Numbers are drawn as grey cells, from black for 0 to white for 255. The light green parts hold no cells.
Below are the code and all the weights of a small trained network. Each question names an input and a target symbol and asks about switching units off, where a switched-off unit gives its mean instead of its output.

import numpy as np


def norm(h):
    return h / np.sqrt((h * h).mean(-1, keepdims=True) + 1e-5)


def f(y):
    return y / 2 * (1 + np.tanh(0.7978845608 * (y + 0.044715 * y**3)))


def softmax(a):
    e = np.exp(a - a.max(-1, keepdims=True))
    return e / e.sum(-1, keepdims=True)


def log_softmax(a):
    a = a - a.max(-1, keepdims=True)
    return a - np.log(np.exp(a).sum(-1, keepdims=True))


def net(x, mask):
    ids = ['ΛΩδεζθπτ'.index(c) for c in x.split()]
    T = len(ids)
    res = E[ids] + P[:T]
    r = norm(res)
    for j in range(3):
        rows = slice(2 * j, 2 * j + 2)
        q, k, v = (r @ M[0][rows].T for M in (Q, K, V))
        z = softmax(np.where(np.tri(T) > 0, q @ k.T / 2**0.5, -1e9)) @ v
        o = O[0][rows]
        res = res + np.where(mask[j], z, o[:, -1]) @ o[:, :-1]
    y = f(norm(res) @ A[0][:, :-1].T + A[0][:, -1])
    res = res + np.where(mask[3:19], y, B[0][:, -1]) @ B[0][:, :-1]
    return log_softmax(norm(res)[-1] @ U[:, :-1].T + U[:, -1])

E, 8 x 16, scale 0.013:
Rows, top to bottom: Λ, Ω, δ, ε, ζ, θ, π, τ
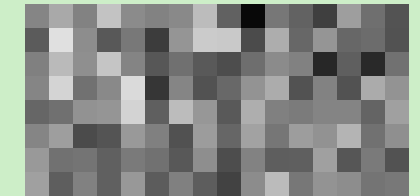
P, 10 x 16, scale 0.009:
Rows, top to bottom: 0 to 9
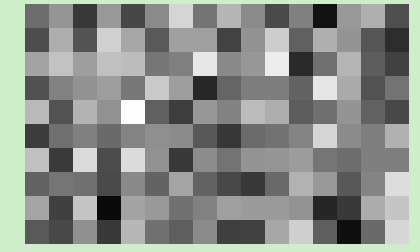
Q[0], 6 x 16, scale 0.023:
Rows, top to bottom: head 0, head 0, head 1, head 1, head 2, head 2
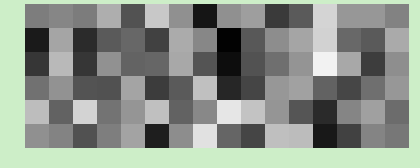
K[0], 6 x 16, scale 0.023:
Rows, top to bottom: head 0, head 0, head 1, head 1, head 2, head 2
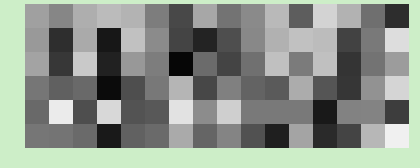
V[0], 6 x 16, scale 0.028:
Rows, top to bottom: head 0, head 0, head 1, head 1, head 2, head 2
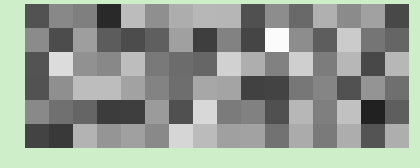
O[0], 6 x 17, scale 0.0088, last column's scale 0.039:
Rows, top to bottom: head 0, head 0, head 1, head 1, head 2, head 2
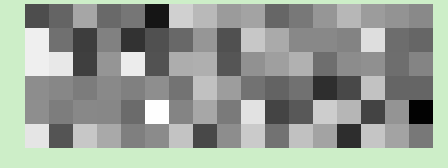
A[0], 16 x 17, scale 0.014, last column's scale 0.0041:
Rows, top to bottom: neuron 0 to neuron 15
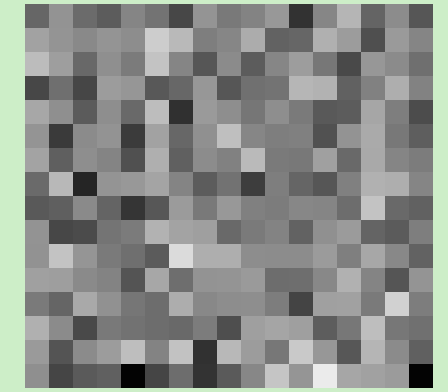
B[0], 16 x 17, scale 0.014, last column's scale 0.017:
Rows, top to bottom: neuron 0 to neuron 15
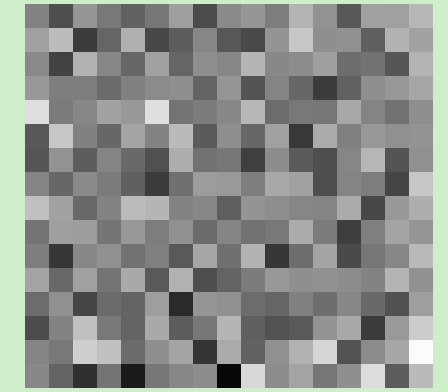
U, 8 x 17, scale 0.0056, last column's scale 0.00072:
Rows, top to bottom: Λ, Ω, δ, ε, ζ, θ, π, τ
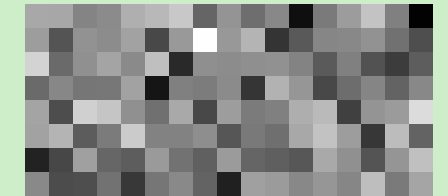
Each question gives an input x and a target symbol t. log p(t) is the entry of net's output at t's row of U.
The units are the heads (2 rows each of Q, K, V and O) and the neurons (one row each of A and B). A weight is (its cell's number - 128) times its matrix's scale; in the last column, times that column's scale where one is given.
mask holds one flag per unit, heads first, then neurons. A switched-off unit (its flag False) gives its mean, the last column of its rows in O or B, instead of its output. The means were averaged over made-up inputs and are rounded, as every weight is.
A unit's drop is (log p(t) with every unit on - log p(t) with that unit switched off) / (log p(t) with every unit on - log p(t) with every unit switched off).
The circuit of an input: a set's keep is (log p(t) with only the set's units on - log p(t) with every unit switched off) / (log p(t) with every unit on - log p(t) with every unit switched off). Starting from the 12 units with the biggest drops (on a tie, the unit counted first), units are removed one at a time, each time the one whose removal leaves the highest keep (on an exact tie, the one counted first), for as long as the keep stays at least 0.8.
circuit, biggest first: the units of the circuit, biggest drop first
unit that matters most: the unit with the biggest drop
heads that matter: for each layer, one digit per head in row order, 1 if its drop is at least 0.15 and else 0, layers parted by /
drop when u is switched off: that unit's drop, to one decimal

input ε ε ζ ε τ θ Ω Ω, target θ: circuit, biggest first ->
[head 2; neuron 1]
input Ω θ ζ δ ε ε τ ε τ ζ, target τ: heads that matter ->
000
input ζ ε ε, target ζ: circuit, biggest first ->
[head 2]
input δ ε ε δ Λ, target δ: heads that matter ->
100
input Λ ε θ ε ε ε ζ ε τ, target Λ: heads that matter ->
010
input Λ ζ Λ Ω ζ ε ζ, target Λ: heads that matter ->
010
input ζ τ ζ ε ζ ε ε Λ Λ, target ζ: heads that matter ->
001
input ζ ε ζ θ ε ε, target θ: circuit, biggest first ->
[head 2; neuron 1]
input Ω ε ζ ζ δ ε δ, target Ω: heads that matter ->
100
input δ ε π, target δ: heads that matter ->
100
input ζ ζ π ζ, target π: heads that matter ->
010
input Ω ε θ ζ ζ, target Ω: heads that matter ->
000
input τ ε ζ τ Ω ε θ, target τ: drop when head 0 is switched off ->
0.1
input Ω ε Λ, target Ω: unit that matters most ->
head 0
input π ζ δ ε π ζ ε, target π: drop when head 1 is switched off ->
0.2
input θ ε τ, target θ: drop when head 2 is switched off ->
0.4
